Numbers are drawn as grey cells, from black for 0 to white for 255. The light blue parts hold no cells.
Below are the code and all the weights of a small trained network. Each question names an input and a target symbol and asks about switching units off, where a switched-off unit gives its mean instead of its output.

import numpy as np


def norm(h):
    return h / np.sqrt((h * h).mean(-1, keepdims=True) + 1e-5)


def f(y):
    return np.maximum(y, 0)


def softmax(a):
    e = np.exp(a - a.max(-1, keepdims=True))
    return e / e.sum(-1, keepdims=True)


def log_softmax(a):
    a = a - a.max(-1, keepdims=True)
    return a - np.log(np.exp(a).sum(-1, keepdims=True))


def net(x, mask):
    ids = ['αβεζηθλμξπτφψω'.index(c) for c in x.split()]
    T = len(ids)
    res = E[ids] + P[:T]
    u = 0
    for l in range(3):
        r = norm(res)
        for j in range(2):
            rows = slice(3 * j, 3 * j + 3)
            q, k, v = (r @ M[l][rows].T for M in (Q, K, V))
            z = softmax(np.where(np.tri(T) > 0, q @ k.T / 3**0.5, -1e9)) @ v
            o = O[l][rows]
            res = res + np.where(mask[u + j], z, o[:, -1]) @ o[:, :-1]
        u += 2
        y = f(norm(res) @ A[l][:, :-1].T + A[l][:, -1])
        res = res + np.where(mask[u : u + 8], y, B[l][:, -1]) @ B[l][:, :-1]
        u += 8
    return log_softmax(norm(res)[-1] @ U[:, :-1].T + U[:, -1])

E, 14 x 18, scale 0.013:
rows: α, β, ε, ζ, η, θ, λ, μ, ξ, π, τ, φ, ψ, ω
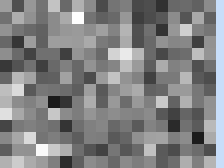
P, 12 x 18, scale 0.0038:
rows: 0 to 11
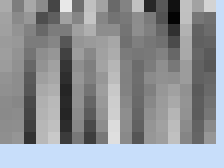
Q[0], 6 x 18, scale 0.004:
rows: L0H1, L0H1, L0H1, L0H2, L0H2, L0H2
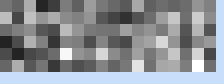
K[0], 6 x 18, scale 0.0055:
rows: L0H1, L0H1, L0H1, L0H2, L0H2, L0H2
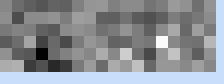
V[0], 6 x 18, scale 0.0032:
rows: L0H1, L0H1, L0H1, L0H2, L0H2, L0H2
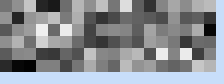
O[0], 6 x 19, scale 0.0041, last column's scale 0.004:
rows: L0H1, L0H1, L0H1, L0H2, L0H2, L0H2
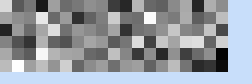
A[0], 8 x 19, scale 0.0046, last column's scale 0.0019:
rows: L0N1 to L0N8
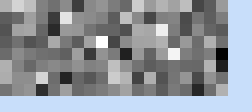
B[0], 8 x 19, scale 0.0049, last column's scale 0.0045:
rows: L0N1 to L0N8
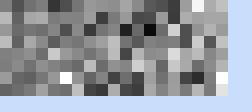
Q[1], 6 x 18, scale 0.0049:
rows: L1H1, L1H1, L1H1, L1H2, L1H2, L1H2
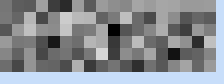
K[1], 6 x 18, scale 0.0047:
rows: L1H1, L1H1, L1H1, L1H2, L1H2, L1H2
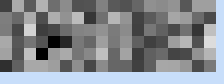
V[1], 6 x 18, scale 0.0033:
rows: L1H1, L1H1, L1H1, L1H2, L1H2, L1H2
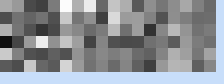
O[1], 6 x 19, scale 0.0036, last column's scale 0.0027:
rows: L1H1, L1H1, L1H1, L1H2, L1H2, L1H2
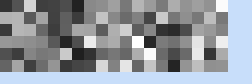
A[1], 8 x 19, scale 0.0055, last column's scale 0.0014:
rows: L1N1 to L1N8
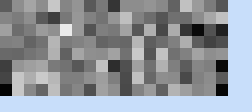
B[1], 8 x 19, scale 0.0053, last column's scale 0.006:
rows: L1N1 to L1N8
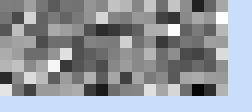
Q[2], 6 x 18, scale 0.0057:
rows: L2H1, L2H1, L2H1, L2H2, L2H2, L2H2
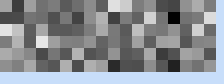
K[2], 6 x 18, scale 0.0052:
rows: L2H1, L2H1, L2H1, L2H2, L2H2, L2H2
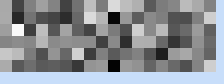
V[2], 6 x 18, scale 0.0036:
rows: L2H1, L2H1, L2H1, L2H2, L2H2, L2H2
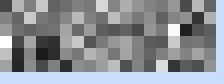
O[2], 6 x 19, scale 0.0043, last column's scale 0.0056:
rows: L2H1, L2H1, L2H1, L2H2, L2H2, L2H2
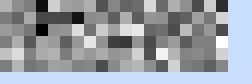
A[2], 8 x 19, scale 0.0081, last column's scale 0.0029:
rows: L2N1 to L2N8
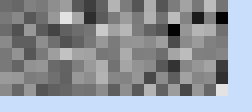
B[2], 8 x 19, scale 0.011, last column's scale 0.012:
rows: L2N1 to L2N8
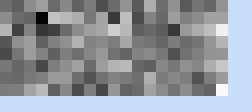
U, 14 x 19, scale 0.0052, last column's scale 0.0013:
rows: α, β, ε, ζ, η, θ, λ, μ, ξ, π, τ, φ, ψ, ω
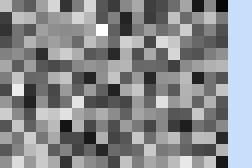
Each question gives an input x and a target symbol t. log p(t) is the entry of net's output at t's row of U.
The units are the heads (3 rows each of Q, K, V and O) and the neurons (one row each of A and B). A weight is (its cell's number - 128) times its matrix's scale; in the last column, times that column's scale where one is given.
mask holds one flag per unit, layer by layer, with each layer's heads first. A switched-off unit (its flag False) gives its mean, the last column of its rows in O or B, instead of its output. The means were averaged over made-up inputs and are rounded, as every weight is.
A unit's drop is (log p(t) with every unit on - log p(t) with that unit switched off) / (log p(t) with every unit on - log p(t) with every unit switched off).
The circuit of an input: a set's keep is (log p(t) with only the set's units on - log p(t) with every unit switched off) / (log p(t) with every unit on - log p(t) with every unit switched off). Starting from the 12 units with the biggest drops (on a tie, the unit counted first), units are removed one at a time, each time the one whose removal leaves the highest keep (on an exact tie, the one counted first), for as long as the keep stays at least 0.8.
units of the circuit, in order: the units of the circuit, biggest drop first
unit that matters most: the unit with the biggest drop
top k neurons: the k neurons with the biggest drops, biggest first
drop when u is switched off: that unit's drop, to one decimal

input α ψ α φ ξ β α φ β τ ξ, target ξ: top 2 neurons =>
(L2N3, L2N8)
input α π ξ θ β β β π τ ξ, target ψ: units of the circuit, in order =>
(L0H2, L2N3)
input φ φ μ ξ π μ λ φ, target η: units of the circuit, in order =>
(L0H2, L0N7, L2N2)
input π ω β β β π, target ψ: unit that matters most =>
L1H2
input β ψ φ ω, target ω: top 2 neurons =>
(L2N3, L2N8)
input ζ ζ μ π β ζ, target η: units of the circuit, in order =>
(L0H2, L1N3)
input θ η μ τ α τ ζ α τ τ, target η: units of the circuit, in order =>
(L0N7, L1N3, L0H2)
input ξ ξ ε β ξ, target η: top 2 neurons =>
(L0N7, L1N3)
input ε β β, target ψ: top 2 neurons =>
(L1N8, L2N3)
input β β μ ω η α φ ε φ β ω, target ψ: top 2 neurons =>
(L0N7, L0N1)
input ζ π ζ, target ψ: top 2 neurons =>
(L1N3, L0N7)
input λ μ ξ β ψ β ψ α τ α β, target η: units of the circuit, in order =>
(L0H1, L2N2, L1N8)
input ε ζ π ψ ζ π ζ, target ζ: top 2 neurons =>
(L2N3, L2N8)
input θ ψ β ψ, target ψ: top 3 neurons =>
(L1N7, L2N1, L2N3)
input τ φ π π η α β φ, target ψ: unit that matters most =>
L0N1
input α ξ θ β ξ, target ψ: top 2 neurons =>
(L0N7, L1N3)
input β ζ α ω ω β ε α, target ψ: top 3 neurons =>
(L0N7, L1N3, L2N3)
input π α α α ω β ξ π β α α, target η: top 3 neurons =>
(L0N7, L1N3, L2N2)
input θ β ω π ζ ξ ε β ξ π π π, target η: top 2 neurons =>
(L1N3, L2N2)
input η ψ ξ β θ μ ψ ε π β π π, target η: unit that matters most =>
L2H2
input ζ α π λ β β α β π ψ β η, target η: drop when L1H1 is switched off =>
1.0
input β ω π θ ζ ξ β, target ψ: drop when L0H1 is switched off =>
1.4
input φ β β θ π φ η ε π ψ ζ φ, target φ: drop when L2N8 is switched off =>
0.2
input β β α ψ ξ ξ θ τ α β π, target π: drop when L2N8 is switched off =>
0.2
